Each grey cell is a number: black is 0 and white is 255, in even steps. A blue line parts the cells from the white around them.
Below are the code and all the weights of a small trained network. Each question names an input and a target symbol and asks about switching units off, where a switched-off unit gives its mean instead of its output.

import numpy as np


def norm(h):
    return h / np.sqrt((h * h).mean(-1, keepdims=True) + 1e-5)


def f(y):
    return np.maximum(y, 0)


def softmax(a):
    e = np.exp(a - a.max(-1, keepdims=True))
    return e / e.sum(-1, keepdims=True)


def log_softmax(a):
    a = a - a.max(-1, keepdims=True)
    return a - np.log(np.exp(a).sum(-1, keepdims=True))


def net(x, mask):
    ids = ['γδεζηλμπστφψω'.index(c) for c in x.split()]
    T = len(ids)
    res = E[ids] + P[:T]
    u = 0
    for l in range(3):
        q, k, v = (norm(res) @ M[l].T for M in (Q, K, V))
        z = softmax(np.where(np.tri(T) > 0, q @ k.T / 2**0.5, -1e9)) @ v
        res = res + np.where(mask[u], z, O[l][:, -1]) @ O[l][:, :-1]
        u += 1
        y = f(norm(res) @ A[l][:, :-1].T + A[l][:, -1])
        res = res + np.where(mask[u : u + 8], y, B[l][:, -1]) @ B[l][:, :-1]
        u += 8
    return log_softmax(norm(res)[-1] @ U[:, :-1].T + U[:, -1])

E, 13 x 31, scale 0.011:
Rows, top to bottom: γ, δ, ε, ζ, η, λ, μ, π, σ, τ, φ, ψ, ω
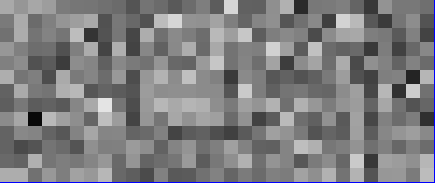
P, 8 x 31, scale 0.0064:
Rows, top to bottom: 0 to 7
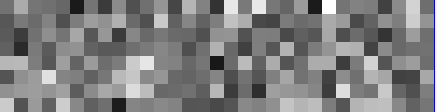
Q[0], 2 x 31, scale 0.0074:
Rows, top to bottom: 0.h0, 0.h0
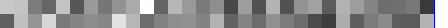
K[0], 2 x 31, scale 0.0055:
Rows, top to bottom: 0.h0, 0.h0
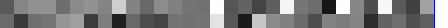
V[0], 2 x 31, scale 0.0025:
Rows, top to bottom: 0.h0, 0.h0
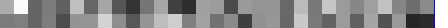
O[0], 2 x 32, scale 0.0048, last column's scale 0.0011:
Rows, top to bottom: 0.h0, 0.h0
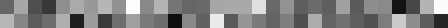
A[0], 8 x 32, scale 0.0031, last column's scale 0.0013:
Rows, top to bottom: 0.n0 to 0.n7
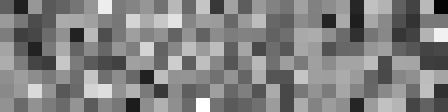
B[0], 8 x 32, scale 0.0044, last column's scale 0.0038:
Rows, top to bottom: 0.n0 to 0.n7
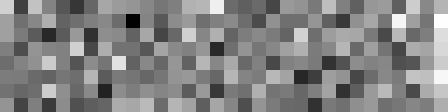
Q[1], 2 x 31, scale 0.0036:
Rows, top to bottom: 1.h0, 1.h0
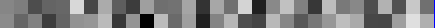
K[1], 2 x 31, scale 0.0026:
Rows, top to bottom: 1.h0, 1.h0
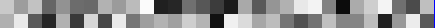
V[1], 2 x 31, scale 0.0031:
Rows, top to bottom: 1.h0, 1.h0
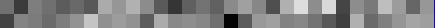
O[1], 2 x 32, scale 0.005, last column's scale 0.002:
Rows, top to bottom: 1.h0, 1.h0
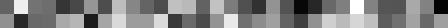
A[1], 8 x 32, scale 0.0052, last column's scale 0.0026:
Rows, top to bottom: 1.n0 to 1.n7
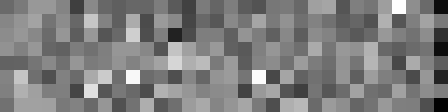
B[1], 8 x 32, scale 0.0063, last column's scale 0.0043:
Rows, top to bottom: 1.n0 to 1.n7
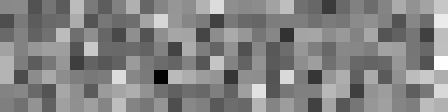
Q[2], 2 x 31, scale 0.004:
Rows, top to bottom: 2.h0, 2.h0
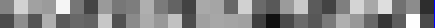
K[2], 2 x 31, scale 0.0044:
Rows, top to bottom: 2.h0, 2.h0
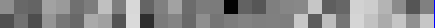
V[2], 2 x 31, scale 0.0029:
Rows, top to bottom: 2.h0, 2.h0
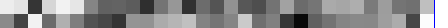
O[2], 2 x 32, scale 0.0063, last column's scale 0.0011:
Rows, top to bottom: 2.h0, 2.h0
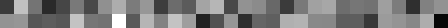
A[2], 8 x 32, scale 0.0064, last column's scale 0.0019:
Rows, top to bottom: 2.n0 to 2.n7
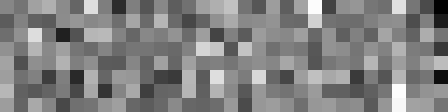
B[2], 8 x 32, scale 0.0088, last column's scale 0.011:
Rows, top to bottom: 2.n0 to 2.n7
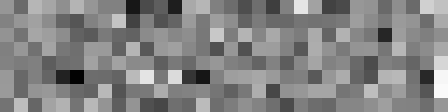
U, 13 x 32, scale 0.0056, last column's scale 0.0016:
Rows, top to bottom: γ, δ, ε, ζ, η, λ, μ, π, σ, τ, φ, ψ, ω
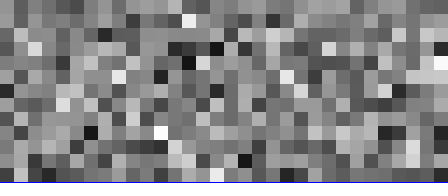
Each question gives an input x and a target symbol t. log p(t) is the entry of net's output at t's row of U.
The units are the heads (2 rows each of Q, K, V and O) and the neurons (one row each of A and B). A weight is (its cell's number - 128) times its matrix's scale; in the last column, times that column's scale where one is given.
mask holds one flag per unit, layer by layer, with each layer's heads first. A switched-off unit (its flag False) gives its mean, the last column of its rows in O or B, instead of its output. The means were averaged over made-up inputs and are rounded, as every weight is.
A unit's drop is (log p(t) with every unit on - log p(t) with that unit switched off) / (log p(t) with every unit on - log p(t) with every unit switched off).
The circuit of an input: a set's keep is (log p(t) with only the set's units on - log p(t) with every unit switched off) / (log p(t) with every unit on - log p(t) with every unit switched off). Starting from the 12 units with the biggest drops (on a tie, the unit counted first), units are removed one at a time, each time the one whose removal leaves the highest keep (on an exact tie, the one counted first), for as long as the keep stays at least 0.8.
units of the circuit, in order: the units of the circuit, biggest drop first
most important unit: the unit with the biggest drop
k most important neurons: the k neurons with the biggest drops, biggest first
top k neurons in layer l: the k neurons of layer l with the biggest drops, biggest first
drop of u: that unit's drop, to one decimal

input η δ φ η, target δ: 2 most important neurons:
(2.n0; 1.n6)
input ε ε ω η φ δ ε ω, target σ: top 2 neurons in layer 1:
(1.n0; 1.n6)
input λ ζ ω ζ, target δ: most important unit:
2.h0
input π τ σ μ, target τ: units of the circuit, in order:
(1.h0; 2.n5; 2.n0)
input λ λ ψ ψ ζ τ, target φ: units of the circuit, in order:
(0.h0; 2.n7; 2.n2)
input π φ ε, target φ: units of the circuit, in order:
(1.h0; 2.h0)
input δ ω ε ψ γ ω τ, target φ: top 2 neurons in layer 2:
(2.n2; 2.n7)
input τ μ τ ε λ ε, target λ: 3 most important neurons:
(1.n7; 2.n6; 1.n1)
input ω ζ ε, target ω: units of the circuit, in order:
(2.h0; 2.n6)
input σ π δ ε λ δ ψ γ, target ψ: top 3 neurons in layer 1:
(1.n1; 1.n0; 1.n2)
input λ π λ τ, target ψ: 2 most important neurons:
(1.n1; 0.n1)
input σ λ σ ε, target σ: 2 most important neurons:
(2.n3; 2.n5)
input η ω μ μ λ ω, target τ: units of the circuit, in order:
(0.h0; 2.n2; 2.n5; 2.n0)
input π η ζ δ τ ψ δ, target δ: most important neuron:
(2.n0)
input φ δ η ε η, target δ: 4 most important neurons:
(2.n0; 0.n1; 1.n6; 0.n5)
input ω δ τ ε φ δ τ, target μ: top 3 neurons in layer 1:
(1.n1; 1.n5; 1.n2)
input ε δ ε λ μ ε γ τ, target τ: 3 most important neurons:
(2.n2; 2.n5; 0.n0)
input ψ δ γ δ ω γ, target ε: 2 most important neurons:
(2.n2; 2.n6)
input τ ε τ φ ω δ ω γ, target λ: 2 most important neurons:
(1.n5; 2.n5)
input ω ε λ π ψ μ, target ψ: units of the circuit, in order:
(2.h0)
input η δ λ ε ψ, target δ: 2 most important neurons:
(1.n2; 2.n5)
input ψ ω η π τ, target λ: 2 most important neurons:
(1.n5; 2.n5)
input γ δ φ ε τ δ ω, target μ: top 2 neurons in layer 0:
(0.n6; 0.n1)
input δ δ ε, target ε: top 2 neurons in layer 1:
(1.n4; 1.n7)
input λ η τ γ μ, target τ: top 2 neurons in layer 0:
(0.n4; 0.n5)
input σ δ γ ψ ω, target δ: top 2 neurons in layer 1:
(1.n2; 1.n0)
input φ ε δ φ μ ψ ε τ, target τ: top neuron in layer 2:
(2.n2)
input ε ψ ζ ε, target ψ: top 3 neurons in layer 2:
(2.n6; 2.n5; 2.n0)
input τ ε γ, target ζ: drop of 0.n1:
0.2
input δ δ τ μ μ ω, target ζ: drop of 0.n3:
0.0
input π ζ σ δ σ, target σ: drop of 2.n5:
0.2
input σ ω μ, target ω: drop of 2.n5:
0.1
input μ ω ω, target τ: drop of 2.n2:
0.7
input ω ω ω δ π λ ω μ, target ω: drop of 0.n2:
0.0
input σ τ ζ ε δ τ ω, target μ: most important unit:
0.h0
